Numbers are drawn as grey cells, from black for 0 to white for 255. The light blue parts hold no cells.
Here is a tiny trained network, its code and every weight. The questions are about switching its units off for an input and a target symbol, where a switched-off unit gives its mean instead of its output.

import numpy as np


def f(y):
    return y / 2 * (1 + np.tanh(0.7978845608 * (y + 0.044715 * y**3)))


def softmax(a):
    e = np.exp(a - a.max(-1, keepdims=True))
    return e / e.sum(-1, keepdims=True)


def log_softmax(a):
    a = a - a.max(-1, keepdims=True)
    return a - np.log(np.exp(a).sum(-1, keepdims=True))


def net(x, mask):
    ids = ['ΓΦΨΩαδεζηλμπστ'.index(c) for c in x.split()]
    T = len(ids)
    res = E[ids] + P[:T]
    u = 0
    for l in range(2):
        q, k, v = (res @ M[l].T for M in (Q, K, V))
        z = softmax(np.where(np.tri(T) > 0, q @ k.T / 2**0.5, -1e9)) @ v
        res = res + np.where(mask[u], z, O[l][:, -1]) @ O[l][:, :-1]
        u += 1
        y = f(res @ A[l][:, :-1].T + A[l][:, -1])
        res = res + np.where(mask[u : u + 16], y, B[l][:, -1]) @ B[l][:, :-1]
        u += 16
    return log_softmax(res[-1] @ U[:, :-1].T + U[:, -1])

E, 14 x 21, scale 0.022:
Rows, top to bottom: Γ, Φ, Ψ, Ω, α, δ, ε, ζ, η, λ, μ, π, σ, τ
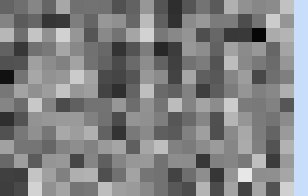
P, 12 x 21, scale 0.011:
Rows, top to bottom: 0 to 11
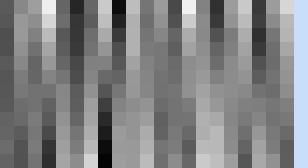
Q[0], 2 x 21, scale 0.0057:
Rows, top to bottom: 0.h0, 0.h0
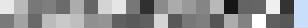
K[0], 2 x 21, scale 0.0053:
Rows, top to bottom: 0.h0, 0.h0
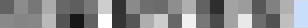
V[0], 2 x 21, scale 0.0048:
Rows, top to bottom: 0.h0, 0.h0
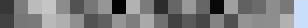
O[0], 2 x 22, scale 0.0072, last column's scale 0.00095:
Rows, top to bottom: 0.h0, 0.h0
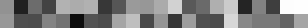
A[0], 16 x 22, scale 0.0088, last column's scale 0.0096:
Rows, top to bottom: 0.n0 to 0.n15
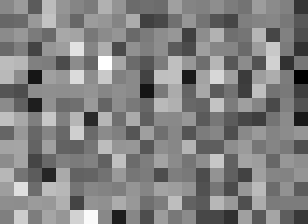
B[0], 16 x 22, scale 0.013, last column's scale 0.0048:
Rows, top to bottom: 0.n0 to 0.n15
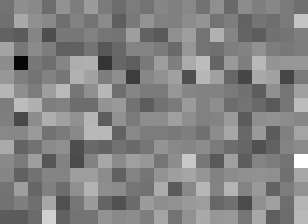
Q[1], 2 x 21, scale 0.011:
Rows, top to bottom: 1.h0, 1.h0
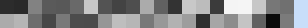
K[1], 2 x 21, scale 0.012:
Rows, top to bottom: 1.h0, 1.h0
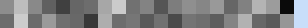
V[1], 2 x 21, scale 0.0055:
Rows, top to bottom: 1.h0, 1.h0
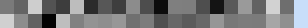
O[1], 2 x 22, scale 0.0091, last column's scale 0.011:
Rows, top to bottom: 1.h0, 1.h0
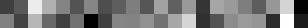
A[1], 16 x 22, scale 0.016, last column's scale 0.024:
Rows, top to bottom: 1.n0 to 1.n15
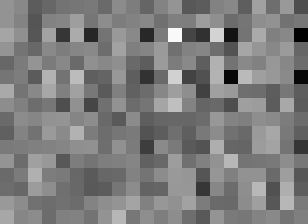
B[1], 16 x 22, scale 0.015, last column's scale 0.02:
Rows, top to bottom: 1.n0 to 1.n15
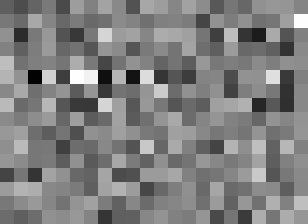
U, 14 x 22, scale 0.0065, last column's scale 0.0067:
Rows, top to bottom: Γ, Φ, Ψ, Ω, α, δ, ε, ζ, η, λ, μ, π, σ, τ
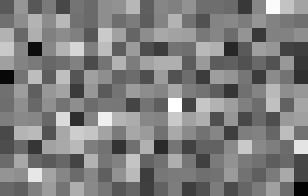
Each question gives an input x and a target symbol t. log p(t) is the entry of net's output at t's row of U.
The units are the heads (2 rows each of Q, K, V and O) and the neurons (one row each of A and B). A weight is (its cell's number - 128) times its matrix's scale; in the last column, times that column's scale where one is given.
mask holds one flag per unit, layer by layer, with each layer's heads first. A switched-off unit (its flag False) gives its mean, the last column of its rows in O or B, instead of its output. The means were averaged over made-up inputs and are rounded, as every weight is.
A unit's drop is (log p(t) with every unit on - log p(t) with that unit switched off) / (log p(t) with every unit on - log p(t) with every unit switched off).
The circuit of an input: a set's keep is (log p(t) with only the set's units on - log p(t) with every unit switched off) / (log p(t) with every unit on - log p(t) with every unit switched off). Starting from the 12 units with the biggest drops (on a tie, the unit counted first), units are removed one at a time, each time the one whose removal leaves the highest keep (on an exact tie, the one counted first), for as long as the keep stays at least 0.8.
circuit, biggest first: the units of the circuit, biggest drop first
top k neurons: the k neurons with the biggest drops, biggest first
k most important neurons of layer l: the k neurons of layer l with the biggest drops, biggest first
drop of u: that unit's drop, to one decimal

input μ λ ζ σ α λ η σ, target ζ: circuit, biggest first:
(1.n8 1.h0)
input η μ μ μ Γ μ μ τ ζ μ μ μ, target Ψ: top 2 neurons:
(0.n4 1.n3)
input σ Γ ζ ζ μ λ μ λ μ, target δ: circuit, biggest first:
(1.n1 0.h0 1.h0 0.n15)
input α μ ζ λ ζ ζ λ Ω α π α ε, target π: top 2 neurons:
(1.n1 1.n9)
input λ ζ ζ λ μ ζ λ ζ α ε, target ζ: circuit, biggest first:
(1.n8 1.h0 0.n11)
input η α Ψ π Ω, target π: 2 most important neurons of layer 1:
(1.n1 1.n9)
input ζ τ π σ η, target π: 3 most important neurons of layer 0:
(0.n7 0.n14 0.n13)
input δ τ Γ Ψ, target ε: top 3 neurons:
(0.n8 1.n6 0.n15)
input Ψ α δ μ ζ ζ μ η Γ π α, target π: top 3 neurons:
(1.n1 1.n9 0.n13)
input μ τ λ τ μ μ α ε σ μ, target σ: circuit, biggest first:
(0.h0 1.h0 1.n4)
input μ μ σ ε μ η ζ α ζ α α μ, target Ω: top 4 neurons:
(0.n11 0.n1 1.n4 1.n1)
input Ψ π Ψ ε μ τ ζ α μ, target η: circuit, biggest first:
(0.n11)
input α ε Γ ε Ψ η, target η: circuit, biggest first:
(0.h0 1.n1 1.n14)
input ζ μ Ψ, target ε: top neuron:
(1.n6)
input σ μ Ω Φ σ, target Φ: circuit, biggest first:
(1.n13 1.n12 1.h0 0.n15)
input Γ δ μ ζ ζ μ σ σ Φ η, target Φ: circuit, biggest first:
(1.n13 1.h0 1.n12)
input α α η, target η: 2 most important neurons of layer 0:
(0.n7 0.n6)
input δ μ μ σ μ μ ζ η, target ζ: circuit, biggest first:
(1.n8 1.h0 0.n11)
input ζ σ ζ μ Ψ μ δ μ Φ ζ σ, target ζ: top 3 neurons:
(1.n8 1.n1 0.n11)
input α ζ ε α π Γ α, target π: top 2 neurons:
(1.n1 0.n14)
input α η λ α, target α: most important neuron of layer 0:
(0.n11)
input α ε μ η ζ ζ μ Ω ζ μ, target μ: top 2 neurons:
(1.n12 1.n4)
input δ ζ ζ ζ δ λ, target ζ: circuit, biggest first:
(1.n8 1.h0)
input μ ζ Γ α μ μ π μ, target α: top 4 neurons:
(1.n1 0.n13 1.n15 1.n14)
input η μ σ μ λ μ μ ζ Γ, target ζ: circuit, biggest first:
(1.n8 1.h0 0.n11)
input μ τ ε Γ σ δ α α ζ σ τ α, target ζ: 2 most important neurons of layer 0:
(0.n11 0.n14)
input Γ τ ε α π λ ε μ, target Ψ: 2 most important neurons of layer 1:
(1.n7 1.n14)
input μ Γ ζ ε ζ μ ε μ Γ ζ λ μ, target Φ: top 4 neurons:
(1.n12 1.n13 0.n15 0.n11)
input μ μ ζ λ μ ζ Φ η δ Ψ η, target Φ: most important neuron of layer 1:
(1.n13)
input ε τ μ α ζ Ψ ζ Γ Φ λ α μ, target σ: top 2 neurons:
(1.n4 0.n11)
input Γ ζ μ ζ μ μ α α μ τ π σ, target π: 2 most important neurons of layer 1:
(1.n1 1.n9)
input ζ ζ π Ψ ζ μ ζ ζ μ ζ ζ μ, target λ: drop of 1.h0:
0.2
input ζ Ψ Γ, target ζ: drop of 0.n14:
0.1
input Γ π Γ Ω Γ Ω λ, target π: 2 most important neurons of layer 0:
(0.n14 0.n13)
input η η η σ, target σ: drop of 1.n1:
-0.1
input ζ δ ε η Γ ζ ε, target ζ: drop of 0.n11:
0.1
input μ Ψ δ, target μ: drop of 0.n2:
0.0
